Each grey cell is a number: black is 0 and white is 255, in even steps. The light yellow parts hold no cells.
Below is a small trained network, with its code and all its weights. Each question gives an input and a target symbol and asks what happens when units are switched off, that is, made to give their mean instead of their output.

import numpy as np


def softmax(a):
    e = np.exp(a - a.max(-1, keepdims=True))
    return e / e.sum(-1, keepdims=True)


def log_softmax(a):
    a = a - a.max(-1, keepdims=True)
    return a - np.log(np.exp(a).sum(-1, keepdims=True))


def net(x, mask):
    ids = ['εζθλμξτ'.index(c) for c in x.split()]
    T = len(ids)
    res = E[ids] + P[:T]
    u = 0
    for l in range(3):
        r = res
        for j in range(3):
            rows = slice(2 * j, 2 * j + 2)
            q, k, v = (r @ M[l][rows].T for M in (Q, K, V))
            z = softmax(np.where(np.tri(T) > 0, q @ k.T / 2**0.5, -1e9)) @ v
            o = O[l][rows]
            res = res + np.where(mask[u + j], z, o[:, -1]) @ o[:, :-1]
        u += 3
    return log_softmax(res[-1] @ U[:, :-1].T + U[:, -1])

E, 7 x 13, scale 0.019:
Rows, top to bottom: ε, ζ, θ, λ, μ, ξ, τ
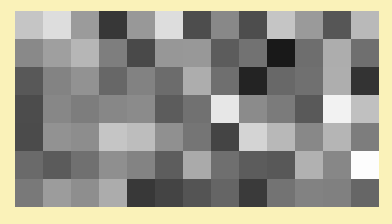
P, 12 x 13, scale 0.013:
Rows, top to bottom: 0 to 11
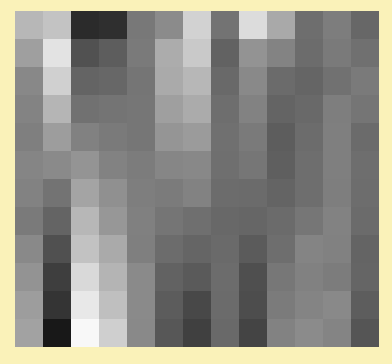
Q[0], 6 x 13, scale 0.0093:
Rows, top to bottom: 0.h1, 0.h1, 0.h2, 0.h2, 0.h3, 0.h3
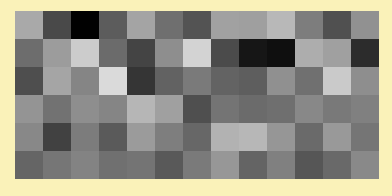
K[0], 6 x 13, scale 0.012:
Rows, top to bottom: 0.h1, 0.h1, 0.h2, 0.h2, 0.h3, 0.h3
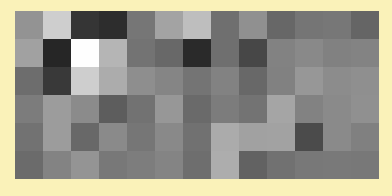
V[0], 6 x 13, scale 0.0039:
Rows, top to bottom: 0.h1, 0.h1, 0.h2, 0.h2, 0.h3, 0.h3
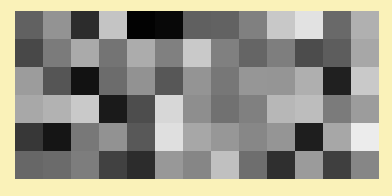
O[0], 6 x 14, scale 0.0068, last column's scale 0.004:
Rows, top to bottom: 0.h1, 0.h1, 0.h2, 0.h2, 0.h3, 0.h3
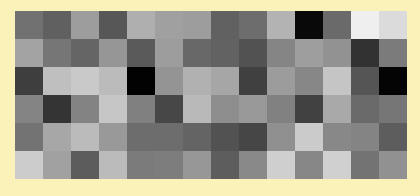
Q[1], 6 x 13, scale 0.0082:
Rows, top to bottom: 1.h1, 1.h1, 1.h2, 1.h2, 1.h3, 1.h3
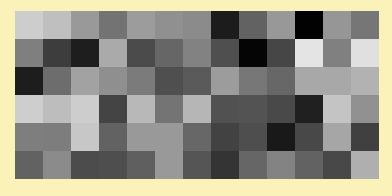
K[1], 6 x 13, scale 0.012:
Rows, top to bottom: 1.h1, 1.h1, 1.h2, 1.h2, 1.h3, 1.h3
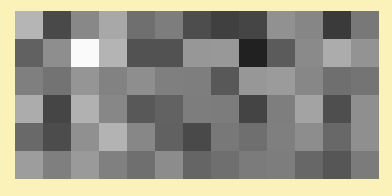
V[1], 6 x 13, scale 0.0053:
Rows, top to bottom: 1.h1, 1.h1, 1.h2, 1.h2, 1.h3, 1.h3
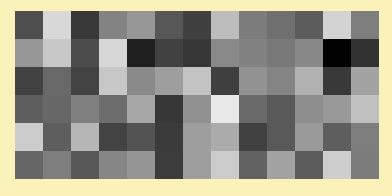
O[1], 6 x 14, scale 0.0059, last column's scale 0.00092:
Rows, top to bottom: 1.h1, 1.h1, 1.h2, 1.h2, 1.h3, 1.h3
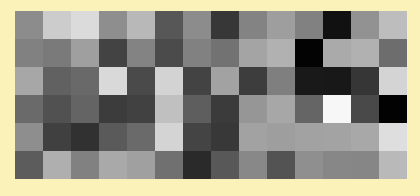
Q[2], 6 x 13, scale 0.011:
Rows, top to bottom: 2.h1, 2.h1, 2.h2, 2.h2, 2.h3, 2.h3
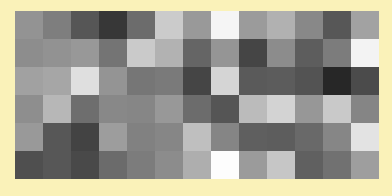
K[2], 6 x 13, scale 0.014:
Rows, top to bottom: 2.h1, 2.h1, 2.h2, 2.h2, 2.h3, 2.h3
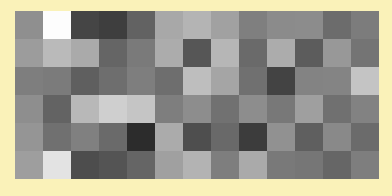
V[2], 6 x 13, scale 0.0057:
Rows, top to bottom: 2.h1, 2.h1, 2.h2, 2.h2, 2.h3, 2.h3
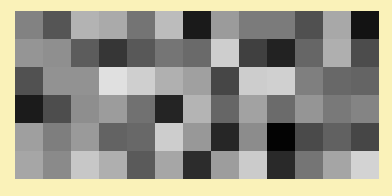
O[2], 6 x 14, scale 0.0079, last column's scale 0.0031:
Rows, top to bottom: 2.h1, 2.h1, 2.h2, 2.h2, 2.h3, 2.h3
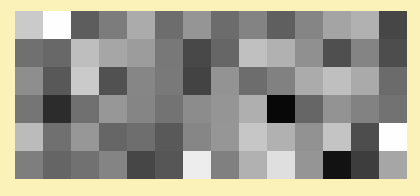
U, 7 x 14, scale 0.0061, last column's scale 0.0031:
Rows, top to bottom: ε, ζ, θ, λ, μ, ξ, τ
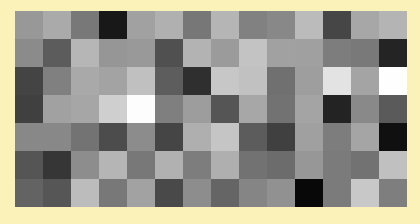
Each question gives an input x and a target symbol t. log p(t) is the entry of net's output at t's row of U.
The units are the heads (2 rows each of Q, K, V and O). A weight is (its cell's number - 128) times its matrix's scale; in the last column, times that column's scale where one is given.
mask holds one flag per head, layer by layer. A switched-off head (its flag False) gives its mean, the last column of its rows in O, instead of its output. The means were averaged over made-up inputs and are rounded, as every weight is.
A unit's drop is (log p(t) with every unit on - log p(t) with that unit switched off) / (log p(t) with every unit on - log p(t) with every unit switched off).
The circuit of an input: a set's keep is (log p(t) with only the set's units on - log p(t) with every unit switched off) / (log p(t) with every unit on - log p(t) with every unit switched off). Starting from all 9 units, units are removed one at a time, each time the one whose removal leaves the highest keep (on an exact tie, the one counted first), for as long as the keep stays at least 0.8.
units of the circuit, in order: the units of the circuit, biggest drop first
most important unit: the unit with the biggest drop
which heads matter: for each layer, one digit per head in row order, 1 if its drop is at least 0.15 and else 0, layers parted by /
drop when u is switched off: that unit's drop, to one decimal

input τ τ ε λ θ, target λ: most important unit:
0.h1
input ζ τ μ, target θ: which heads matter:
000 / 000 / 010
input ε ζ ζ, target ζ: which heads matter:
000 / 000 / 001
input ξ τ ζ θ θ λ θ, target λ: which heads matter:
100 / 000 / 101
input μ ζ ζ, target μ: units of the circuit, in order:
0.h1, 2.h1
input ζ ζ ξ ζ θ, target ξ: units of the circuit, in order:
2.h1, 0.h1
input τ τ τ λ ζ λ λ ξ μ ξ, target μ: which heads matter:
001 / 100 / 100
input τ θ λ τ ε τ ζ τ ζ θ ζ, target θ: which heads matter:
100 / 000 / 001
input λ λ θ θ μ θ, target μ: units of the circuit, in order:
2.h1, 1.h3
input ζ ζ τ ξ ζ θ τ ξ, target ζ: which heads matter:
000 / 010 / 001
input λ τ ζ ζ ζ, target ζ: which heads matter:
110 / 100 / 001
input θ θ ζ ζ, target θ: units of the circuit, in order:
2.h3, 0.h1
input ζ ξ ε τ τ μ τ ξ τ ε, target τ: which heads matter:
010 / 000 / 000
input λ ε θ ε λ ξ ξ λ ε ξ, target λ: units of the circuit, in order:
1.h1
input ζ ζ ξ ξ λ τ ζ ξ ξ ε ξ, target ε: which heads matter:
100 / 011 / 110
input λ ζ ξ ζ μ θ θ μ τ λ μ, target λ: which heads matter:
001 / 010 / 001
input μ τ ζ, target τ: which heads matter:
000 / 100 / 000
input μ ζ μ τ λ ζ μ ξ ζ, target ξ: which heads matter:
000 / 000 / 000
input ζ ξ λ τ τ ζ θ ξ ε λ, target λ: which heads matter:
000 / 100 / 001
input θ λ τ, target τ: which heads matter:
000 / 100 / 000
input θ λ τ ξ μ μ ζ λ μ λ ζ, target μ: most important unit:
2.h1
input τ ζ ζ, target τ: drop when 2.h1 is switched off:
0.1
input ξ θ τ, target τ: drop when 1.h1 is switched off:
0.4
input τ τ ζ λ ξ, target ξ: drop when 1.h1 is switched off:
0.4
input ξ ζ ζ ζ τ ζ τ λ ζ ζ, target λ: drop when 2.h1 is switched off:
0.2
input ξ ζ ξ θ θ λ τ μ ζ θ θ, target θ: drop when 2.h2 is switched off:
-0.1
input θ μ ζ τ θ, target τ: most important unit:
1.h1
